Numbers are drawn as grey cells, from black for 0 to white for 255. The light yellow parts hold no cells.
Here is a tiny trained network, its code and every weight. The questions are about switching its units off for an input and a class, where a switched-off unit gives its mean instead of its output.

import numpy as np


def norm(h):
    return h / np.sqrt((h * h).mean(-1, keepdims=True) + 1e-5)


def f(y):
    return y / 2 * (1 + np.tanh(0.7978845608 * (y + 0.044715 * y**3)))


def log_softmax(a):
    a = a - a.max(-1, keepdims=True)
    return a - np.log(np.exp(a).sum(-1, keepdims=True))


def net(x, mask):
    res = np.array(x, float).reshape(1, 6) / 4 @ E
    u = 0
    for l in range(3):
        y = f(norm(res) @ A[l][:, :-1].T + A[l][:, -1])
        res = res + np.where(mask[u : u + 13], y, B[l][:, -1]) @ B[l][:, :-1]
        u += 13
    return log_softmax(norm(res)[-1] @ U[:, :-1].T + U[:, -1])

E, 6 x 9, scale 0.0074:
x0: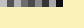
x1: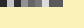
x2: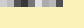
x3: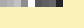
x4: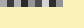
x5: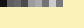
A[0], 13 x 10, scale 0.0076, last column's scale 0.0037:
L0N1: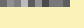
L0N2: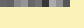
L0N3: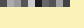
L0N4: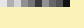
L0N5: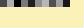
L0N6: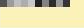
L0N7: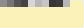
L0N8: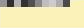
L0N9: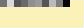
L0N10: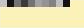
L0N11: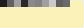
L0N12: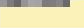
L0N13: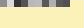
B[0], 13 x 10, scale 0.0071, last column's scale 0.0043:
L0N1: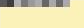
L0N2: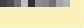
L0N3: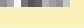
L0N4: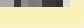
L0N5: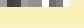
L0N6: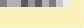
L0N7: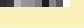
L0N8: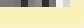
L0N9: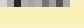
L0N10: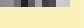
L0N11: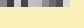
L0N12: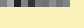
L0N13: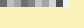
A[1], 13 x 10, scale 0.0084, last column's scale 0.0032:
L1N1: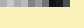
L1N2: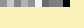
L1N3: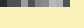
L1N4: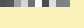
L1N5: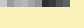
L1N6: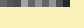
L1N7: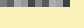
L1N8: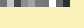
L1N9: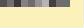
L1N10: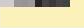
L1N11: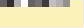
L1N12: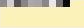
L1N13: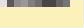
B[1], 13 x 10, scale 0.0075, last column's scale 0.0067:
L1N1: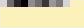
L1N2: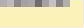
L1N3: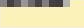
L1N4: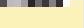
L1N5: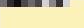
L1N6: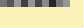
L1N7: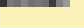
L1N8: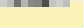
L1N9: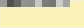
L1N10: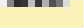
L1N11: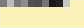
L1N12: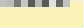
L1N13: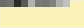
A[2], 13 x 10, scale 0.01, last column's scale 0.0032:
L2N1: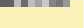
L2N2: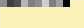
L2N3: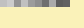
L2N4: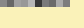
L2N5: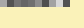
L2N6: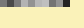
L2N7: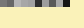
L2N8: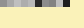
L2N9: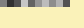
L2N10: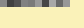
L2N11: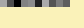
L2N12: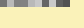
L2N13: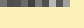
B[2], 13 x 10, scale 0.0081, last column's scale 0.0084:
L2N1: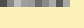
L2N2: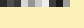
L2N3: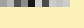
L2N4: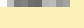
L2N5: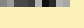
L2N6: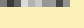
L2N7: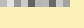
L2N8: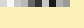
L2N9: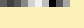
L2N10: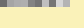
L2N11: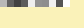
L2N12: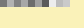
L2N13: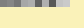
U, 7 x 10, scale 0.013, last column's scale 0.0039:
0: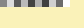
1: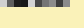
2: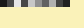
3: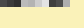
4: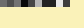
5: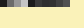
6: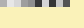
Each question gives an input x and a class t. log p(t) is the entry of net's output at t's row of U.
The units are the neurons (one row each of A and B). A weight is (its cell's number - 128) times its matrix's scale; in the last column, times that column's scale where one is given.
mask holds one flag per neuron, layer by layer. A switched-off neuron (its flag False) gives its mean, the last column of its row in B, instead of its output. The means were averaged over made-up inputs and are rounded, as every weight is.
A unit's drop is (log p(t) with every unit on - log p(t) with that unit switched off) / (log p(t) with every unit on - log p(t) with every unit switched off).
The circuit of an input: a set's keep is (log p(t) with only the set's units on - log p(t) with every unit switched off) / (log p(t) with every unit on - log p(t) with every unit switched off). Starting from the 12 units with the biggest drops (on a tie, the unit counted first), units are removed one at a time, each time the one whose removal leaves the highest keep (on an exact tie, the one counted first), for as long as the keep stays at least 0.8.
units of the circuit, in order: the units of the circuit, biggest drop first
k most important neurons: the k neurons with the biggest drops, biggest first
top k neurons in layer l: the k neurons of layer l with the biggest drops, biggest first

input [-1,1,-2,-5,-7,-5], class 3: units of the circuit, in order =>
L0N5, L2N9
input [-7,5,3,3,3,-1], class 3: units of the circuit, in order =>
L0N5, L2N2
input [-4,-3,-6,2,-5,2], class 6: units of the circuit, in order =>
L0N6, L2N8
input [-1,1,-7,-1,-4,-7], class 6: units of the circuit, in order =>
L0N6
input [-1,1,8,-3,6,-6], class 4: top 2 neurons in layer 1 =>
L1N10, L1N5
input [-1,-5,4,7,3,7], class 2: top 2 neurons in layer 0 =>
L0N11, L0N7
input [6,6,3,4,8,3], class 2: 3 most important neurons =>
L0N7, L0N11, L0N9
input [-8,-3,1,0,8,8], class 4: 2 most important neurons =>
L0N8, L0N10
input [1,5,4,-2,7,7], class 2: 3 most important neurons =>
L0N11, L0N7, L2N1
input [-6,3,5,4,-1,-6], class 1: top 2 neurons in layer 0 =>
L0N7, L0N4
